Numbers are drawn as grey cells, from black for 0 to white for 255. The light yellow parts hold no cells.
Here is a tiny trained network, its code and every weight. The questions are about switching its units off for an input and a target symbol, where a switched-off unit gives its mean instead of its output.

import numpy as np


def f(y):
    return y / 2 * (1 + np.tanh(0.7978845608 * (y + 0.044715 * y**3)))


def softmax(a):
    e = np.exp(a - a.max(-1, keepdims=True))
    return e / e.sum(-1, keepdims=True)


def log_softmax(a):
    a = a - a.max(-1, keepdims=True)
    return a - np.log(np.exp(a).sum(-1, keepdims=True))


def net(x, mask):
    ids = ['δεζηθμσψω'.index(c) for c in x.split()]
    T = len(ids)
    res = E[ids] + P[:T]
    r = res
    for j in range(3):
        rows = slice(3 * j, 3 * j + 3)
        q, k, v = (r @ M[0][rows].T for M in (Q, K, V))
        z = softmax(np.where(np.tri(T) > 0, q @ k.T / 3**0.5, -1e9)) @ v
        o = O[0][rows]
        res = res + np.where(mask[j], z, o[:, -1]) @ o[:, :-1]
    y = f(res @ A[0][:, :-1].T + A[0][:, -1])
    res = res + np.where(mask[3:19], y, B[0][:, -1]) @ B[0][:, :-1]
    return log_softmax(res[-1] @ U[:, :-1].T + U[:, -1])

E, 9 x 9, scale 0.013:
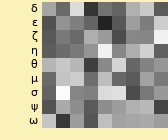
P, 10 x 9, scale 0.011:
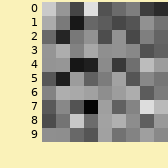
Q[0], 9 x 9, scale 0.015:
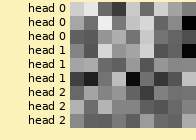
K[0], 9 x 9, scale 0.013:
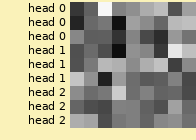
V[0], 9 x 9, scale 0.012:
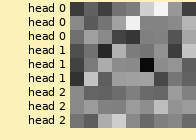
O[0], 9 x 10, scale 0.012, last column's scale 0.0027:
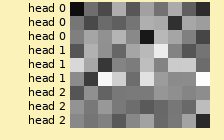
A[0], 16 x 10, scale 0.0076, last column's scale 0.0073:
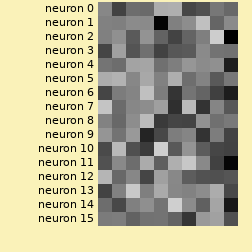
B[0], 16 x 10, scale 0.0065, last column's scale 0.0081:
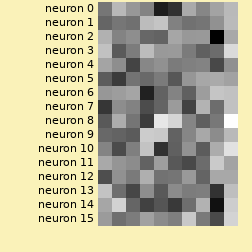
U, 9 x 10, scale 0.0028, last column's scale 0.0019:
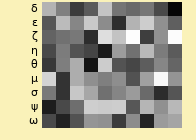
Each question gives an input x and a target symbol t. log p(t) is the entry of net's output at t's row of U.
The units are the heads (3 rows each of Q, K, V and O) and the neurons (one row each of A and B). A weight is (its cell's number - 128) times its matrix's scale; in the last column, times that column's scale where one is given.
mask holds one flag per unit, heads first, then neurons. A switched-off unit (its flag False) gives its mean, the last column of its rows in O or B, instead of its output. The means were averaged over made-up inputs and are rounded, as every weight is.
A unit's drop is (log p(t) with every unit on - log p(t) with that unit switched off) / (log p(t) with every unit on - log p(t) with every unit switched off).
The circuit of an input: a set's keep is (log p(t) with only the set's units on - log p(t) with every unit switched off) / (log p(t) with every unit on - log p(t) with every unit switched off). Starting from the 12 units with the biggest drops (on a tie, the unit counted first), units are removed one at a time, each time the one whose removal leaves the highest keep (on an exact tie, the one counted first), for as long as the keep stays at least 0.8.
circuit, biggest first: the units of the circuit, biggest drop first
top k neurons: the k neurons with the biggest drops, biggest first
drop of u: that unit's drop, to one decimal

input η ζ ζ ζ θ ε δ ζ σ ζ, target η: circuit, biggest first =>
[head 0; neuron 14; neuron 0]
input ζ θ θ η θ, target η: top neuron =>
[neuron 14]
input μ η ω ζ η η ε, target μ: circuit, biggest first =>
[head 1; head 0]
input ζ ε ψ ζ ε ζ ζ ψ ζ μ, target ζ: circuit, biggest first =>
[head 1; head 0]
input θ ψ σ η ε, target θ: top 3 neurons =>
[neuron 8; neuron 6; neuron 7]
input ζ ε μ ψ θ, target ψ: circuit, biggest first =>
[head 0; head 1; neuron 1]
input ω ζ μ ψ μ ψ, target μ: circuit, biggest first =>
[head 1; head 0]
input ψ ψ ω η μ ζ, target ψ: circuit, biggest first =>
[head 0; neuron 1]
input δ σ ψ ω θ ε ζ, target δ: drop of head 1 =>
1.0
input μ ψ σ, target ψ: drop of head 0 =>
1.1
